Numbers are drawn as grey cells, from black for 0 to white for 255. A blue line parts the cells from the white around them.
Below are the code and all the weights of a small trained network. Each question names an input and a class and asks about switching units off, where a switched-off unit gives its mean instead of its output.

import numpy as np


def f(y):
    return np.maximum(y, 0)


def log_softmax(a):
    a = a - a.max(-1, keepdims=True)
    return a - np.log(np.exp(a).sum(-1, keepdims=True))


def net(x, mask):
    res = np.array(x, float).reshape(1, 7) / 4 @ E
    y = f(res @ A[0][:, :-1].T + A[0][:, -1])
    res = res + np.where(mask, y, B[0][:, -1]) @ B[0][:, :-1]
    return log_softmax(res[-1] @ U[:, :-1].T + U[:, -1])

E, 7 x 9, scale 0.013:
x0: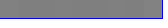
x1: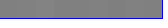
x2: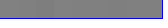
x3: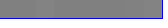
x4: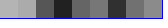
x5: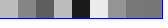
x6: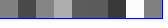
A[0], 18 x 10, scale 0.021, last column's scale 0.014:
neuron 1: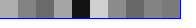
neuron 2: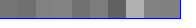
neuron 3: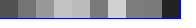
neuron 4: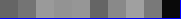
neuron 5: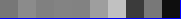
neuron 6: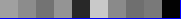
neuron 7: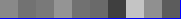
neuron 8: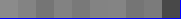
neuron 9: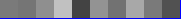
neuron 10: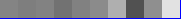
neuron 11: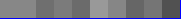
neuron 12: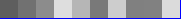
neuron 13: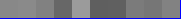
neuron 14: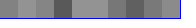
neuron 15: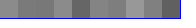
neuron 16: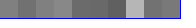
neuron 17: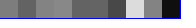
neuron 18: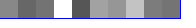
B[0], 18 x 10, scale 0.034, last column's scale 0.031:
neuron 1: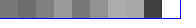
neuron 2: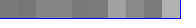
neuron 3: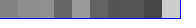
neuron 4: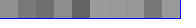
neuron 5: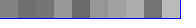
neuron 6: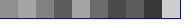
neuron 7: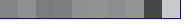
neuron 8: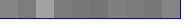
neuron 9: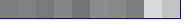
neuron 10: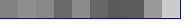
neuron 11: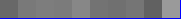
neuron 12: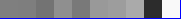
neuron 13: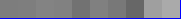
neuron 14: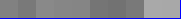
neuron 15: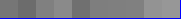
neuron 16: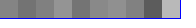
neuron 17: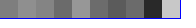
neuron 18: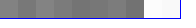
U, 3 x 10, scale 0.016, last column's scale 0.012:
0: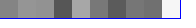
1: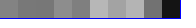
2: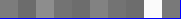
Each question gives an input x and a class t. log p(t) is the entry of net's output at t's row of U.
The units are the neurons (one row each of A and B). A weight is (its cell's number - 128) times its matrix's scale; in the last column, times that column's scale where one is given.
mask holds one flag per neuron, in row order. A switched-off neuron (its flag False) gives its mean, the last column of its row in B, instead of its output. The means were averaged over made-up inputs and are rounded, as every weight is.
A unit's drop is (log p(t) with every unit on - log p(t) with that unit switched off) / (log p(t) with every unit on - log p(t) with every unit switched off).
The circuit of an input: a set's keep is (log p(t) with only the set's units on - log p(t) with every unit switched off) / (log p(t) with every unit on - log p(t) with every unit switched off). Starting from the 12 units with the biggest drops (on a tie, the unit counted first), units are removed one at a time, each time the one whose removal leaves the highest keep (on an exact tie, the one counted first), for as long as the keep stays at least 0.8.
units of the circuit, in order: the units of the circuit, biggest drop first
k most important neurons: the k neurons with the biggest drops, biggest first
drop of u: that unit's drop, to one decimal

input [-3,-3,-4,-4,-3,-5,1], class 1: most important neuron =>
neuron 6
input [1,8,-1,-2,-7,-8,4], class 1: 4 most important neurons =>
neuron 12; neuron 4; neuron 6; neuron 10
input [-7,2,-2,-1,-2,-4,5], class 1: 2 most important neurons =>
neuron 6; neuron 10
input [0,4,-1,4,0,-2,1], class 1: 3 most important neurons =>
neuron 18; neuron 6; neuron 3
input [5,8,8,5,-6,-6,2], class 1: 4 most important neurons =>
neuron 12; neuron 6; neuron 4; neuron 10
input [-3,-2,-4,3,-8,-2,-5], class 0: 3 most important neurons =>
neuron 3; neuron 1; neuron 10
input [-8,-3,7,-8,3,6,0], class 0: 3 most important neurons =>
neuron 6; neuron 12; neuron 5
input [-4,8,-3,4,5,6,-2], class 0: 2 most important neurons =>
neuron 6; neuron 12
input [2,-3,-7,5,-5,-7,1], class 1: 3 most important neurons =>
neuron 12; neuron 6; neuron 4
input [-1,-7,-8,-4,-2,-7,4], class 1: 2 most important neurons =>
neuron 6; neuron 4
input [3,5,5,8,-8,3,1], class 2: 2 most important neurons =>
neuron 18; neuron 9
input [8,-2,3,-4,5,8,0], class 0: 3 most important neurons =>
neuron 6; neuron 12; neuron 5
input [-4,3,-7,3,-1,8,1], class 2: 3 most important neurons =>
neuron 18; neuron 9; neuron 12
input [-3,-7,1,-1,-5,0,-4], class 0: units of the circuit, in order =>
neuron 3
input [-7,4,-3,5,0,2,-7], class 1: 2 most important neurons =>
neuron 5; neuron 3
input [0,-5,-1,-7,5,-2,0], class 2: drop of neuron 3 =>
0.2
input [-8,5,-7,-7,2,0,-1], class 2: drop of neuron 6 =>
0.4
